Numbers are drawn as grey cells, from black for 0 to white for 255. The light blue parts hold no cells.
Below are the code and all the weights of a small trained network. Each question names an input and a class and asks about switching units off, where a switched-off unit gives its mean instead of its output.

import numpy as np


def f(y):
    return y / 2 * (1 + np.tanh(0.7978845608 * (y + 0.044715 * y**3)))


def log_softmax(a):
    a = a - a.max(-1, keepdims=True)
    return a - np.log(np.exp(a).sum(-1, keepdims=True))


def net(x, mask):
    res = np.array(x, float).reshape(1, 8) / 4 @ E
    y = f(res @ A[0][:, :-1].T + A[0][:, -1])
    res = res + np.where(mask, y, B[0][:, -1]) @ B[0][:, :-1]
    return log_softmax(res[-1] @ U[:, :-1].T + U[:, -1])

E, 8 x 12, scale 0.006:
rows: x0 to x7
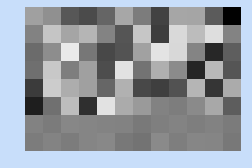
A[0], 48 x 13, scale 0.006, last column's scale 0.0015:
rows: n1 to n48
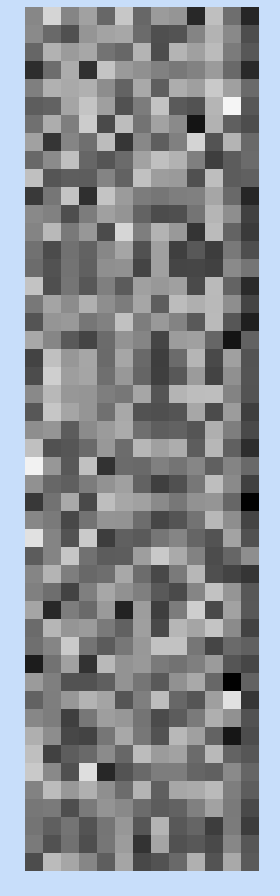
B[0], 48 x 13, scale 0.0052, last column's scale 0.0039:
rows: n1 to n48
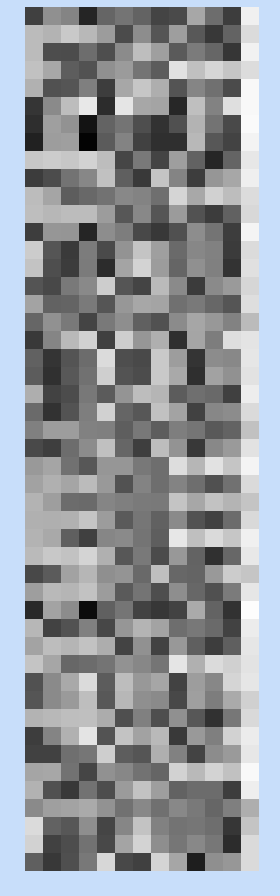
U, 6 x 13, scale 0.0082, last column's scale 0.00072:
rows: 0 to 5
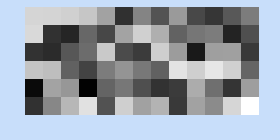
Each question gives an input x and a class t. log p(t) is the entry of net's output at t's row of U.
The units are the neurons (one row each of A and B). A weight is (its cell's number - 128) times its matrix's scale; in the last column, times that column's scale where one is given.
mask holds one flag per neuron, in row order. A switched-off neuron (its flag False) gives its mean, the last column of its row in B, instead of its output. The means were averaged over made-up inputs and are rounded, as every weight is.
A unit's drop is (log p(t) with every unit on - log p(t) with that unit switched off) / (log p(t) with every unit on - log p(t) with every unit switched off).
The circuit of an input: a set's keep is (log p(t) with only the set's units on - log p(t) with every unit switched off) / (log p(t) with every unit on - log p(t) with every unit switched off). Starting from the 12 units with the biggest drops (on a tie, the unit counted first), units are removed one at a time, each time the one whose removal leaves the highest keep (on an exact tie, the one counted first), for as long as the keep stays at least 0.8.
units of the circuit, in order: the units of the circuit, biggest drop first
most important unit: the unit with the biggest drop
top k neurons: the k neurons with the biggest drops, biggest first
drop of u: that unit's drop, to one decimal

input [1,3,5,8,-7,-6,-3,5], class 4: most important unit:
n7
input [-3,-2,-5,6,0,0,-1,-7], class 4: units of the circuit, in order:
n7, n1
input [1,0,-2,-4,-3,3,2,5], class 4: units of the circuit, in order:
n8, n34
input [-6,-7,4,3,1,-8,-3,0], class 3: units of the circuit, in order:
n30, n43
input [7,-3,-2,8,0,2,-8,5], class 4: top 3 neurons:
n13, n7, n1
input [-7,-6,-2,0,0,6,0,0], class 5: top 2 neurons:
n6, n39
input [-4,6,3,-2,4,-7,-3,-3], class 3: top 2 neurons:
n43, n30
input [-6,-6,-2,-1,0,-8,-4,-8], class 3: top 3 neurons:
n30, n43, n26
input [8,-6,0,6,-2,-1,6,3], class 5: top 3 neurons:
n41, n38, n19
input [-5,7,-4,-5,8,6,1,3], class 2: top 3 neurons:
n20, n48, n21
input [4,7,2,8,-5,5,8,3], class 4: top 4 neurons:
n13, n7, n1, n18
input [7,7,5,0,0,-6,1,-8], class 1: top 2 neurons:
n3, n22
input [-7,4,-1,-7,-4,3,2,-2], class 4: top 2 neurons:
n8, n34
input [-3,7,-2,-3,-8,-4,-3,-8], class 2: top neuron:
n10
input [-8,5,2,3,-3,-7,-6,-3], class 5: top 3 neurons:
n6, n39, n4
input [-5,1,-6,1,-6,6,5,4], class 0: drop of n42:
-0.1
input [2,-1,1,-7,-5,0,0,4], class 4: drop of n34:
0.3
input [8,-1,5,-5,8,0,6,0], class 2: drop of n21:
0.2
